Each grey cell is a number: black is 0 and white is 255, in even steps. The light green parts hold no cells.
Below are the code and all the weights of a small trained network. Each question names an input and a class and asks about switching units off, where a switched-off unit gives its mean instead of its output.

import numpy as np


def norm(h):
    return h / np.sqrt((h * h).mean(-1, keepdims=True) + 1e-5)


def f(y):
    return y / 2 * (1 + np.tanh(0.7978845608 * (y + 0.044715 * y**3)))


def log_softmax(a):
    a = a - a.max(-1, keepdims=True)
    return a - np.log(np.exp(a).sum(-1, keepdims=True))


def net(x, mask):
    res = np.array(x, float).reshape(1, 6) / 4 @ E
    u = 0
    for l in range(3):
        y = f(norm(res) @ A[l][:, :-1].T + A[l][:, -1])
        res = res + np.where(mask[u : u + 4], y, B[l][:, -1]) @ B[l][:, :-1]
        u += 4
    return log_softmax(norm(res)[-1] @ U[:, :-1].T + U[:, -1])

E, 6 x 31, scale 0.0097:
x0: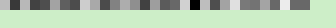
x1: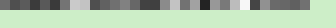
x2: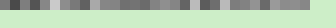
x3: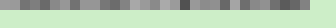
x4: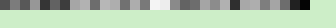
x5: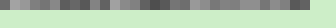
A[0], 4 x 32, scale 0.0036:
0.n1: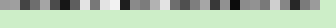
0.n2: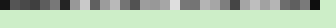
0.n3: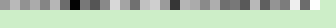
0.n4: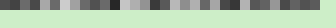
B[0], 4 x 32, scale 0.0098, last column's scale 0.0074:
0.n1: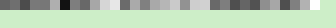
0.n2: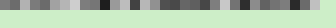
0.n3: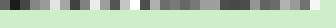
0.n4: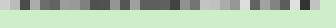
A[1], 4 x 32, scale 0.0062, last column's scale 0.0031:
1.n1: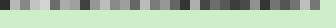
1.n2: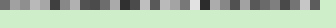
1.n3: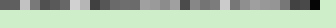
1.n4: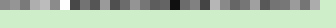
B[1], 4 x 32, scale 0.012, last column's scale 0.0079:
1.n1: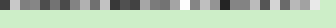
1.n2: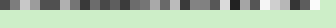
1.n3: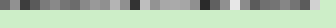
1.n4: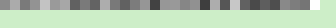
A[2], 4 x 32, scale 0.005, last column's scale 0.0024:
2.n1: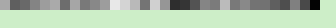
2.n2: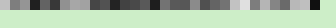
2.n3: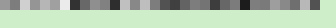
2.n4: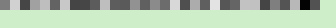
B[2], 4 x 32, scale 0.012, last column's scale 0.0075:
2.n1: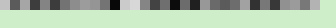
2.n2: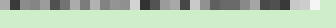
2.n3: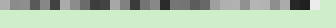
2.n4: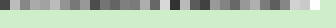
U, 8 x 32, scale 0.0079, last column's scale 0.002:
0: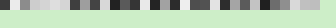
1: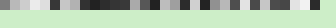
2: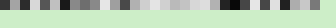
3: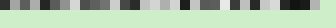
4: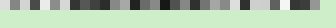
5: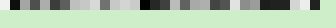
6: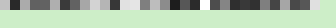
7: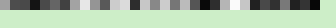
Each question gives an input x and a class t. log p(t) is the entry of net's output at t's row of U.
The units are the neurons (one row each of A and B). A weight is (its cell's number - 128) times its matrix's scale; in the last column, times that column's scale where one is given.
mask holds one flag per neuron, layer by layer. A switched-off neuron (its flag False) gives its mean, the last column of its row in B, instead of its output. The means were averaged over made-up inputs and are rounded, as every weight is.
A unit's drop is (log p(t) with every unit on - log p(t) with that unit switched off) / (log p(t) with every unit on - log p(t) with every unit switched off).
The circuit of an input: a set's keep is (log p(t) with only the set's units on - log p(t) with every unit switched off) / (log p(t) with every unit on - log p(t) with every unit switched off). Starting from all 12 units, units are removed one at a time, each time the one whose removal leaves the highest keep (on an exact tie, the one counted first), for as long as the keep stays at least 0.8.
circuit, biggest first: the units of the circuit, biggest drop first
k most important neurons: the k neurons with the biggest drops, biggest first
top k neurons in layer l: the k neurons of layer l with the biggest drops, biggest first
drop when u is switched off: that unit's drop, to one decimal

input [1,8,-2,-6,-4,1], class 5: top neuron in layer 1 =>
(1.n4)
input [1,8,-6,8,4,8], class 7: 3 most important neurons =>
(1.n3, 0.n2, 1.n1)
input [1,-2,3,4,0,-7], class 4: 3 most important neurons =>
(0.n1, 2.n3, 1.n1)
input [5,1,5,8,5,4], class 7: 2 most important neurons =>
(0.n3, 1.n3)
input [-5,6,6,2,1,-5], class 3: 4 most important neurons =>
(1.n2, 0.n3, 1.n3, 0.n2)
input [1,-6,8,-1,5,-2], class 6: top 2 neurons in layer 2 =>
(2.n1, 2.n4)
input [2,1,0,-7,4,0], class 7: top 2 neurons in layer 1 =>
(1.n3, 1.n2)
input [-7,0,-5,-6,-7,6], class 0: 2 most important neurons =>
(1.n1, 1.n4)
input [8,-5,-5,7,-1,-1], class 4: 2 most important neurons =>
(2.n3, 0.n1)
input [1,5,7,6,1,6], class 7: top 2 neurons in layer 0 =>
(0.n1, 0.n3)
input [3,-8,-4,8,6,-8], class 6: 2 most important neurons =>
(2.n1, 1.n1)
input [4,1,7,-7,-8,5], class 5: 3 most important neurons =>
(0.n3, 2.n2, 0.n2)
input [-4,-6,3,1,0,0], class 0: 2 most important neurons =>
(2.n4, 0.n3)
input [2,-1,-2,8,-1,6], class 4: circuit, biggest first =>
(0.n1)
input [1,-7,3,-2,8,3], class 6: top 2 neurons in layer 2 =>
(2.n1, 2.n4)
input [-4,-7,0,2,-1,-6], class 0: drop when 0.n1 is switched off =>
0.1
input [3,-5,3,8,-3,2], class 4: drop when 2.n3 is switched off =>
0.2
